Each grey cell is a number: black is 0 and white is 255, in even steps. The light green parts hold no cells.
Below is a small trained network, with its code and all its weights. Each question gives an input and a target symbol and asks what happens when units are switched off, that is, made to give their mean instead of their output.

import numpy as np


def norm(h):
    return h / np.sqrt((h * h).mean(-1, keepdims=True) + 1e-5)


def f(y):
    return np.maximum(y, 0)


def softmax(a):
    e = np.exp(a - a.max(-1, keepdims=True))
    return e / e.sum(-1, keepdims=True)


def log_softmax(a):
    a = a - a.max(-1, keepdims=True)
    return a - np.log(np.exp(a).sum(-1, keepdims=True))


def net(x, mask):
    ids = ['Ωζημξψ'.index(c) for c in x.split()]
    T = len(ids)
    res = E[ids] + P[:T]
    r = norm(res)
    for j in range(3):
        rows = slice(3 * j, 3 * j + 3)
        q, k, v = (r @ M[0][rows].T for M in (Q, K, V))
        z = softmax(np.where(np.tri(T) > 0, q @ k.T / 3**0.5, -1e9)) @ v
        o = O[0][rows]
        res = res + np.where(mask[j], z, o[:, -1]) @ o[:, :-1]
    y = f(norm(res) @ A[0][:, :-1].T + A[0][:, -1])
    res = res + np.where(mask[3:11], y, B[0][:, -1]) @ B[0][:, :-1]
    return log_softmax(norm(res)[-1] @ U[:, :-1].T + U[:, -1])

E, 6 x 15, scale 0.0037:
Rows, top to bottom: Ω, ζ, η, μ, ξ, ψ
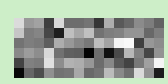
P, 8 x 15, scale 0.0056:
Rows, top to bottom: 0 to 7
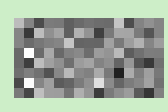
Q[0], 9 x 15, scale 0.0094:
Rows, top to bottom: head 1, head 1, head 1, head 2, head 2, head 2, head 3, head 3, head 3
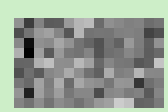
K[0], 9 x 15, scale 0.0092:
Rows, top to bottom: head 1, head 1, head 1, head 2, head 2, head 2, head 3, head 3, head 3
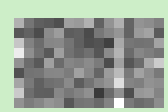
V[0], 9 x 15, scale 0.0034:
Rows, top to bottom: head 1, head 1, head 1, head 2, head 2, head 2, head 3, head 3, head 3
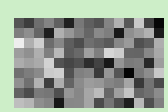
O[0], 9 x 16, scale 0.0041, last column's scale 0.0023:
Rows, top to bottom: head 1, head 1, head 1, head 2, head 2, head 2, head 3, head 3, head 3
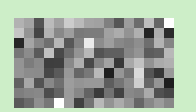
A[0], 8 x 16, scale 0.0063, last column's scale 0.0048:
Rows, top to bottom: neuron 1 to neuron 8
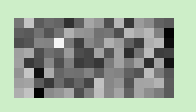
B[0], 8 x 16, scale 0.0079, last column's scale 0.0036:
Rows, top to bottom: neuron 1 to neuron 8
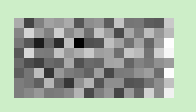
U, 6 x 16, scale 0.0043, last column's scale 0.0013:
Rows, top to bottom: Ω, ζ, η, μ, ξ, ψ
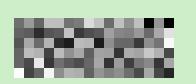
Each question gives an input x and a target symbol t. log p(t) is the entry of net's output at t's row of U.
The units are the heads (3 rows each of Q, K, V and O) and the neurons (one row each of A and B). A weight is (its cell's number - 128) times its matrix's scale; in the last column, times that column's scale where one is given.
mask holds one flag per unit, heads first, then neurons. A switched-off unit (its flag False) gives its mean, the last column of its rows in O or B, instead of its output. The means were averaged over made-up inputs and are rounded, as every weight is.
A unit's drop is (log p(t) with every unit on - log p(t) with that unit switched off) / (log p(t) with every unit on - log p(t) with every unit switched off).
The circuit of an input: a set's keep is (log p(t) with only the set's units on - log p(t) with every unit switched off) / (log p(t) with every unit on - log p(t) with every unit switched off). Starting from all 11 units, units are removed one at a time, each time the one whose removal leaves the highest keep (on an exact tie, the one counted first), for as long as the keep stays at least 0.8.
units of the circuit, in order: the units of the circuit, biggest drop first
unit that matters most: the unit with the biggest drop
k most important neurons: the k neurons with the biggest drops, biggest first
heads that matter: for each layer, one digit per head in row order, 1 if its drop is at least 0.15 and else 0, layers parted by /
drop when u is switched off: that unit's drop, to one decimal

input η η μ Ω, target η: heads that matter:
010
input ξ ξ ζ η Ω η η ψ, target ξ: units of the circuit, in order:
[head 2; head 1]
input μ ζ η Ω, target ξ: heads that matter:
011
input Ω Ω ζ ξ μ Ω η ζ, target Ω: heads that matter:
001
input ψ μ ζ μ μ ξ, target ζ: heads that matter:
110
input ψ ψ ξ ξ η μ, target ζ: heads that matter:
100
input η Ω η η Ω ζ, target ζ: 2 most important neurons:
[neuron 5; neuron 4]
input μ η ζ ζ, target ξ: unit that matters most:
neuron 6
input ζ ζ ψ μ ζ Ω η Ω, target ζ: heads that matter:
000
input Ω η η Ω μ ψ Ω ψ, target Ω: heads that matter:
011
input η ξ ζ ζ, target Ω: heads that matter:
100
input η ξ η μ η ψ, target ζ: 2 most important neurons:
[neuron 3; neuron 8]
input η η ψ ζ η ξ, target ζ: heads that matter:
010
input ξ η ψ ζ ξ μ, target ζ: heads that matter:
100
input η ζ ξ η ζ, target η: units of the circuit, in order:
[head 2; head 3]
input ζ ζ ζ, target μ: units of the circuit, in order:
[neuron 2]
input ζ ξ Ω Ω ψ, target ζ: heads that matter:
001
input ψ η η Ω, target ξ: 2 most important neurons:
[neuron 6; neuron 1]
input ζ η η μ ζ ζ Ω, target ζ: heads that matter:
010
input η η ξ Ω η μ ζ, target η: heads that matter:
110
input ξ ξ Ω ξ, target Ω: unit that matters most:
head 2
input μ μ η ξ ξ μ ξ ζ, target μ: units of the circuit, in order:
[head 2; neuron 2]
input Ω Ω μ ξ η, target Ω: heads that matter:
010
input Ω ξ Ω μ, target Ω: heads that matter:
110
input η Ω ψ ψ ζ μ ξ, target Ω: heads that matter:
110
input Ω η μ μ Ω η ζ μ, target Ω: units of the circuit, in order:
[head 3; head 1]
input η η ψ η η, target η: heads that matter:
011
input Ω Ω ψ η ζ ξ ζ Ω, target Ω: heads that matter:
011
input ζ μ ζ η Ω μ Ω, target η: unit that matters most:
neuron 7
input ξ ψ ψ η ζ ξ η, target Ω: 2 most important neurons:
[neuron 4; neuron 1]
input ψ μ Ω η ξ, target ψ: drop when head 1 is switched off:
1.2
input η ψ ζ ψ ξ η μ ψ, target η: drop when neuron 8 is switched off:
0.0
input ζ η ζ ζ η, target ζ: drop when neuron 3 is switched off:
0.7
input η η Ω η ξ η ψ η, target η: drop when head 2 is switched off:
0.1
